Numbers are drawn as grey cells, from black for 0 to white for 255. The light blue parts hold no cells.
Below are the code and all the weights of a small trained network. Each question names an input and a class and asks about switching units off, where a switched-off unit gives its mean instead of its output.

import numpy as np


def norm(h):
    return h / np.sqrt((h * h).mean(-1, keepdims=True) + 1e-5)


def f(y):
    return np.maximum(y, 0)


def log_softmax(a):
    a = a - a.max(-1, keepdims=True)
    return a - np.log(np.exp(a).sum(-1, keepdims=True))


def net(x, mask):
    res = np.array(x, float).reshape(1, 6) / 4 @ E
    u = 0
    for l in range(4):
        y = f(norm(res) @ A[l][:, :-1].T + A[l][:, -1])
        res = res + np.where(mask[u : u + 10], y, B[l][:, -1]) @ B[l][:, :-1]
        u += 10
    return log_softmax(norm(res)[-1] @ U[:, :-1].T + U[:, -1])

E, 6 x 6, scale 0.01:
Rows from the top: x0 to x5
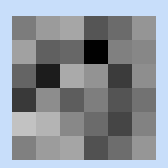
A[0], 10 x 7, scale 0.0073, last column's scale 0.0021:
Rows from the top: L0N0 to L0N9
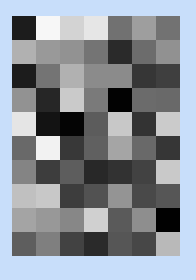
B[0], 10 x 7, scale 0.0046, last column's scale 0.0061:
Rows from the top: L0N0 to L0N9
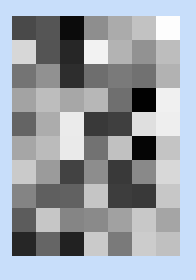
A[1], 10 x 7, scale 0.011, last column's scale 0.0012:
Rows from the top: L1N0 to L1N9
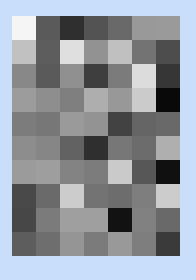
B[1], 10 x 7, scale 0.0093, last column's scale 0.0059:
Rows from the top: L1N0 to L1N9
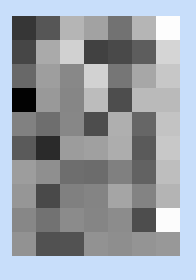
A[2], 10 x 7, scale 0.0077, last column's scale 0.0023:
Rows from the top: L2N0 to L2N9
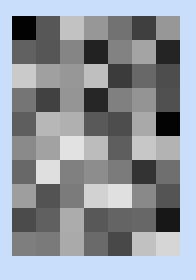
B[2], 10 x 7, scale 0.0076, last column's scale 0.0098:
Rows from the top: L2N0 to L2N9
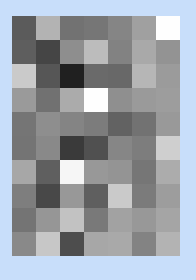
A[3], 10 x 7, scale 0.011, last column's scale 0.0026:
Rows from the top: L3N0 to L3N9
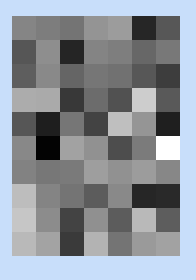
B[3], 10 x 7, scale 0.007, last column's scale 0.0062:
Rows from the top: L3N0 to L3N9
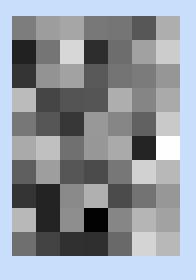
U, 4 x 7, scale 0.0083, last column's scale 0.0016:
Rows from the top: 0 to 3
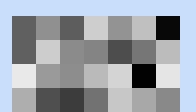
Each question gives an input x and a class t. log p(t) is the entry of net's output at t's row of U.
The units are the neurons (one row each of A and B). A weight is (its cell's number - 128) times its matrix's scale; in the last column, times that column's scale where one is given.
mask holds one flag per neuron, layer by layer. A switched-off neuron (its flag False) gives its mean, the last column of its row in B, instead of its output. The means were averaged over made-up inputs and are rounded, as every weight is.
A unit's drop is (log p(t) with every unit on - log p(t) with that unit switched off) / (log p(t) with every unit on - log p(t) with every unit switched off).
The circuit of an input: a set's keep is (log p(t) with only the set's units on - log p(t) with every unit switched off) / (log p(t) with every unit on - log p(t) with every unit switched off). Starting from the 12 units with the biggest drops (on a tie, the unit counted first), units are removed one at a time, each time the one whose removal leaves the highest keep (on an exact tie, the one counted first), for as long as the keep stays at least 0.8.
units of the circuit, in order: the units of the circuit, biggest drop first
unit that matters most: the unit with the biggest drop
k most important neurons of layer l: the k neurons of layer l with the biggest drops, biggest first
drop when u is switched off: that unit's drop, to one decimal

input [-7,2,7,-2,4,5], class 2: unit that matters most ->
L0N3
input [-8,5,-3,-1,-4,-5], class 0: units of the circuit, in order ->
L0N4, L1N2
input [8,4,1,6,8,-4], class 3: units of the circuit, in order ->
L0N1, L3N3
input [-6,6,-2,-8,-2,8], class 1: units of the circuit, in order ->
L1N1, L0N4
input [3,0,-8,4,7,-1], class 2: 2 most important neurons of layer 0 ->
L0N5, L0N6
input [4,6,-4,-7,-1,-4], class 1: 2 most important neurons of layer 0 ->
L0N0, L0N4
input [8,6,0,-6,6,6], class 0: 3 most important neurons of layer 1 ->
L1N0, L1N5, L1N6
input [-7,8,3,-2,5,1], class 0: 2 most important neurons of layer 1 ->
L1N0, L1N5
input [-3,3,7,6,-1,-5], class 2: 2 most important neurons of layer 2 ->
L2N5, L2N9
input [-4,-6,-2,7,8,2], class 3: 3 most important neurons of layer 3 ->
L3N9, L3N8, L3N3
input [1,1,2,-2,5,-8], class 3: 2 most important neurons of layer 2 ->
L2N2, L2N5
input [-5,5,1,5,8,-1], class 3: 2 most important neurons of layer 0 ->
L0N6, L0N1
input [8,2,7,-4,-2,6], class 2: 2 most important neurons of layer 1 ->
L1N7, L1N3
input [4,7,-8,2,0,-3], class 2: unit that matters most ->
L0N5
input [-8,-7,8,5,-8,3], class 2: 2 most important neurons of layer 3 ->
L3N5, L3N9
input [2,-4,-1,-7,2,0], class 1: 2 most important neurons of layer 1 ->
L1N3, L1N1
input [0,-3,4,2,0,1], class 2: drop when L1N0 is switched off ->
0.3
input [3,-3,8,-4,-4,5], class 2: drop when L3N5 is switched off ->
0.1
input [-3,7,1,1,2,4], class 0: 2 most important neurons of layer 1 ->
L1N0, L1N5
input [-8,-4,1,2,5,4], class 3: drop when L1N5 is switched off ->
0.2
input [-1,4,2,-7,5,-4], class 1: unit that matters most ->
L1N0
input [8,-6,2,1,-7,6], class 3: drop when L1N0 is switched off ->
0.1
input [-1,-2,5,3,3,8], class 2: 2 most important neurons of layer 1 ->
L1N8, L1N4
